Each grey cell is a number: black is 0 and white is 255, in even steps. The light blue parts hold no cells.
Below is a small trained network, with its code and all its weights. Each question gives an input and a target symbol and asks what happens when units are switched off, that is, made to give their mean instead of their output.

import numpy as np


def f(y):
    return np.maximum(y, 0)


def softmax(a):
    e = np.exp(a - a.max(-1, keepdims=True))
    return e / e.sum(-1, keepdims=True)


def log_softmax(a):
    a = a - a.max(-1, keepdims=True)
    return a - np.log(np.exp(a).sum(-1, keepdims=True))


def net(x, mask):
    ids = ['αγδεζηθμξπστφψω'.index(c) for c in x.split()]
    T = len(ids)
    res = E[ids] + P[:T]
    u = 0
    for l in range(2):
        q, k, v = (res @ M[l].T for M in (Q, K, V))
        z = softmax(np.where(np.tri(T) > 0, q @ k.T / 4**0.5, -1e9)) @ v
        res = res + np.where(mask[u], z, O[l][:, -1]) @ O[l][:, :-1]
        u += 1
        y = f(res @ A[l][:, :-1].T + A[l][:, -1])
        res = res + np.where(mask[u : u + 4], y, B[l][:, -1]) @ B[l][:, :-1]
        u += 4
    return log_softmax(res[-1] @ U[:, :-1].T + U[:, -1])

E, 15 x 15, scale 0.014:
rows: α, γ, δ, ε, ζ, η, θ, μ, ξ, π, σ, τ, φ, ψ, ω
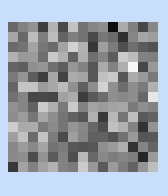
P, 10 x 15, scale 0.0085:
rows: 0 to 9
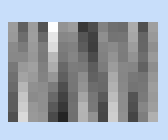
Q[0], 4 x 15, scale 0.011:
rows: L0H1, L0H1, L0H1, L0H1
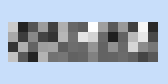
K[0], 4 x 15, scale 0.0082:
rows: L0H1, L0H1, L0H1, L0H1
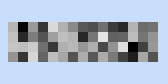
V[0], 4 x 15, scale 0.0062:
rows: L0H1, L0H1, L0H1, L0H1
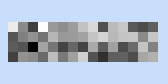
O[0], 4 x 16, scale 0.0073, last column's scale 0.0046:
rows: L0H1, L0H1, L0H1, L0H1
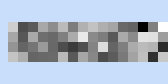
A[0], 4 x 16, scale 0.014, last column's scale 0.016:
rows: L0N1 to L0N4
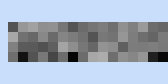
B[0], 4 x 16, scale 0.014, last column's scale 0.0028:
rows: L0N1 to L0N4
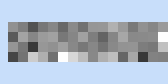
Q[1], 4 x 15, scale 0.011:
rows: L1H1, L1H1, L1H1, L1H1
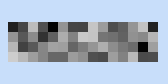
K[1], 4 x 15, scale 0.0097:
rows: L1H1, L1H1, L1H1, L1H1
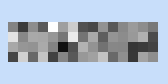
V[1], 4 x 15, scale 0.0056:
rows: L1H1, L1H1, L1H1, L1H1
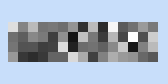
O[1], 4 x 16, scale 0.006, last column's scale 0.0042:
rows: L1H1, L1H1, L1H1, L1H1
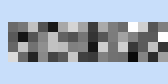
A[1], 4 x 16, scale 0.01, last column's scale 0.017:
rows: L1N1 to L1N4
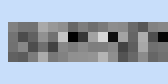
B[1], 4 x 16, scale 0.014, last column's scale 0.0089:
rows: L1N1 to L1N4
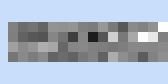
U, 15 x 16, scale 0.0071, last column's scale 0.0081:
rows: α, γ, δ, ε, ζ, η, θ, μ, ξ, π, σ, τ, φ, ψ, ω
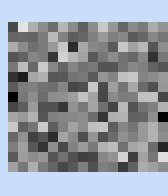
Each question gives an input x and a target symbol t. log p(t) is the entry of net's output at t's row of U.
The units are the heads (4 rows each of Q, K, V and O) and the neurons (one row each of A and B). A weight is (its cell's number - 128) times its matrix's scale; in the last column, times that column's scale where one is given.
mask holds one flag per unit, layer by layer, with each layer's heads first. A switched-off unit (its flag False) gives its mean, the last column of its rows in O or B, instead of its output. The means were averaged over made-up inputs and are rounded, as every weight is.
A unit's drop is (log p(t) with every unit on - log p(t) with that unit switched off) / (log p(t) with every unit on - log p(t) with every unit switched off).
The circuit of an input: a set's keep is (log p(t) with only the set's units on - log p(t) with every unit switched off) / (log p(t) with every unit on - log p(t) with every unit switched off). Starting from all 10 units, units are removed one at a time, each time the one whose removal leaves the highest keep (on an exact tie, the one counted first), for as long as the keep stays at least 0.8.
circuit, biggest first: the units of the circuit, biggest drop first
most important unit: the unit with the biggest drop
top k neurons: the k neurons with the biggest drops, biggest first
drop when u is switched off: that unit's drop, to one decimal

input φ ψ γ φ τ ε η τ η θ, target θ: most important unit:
L0H1
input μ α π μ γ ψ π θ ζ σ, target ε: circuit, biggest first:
(L0H1; L1H1)
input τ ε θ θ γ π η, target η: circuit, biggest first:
(L1H1; L0H1)
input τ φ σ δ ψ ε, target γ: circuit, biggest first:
(L1H1; L1N1)
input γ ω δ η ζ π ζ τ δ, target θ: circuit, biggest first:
(L1H1; L0H1; L1N4)
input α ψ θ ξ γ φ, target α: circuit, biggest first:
(L1H1; L0H1)
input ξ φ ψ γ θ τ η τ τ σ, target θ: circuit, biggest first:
(L1H1; L0H1)
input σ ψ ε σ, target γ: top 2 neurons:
(L1N1; L0N2)
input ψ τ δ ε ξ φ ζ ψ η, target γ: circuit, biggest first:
(L1H1; L0H1)
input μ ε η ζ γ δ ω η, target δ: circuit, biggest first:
(L0H1; L1H1)
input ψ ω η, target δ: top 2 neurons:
(L1N1; L0N3)
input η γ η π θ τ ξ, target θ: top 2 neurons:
(L1N4; L0N2)
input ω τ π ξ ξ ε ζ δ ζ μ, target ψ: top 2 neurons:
(L1N1; L0N3)
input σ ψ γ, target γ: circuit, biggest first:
(L1H1)
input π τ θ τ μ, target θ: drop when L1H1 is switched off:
0.7
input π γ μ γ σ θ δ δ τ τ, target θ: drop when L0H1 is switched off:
0.6
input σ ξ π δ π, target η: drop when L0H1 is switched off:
0.3
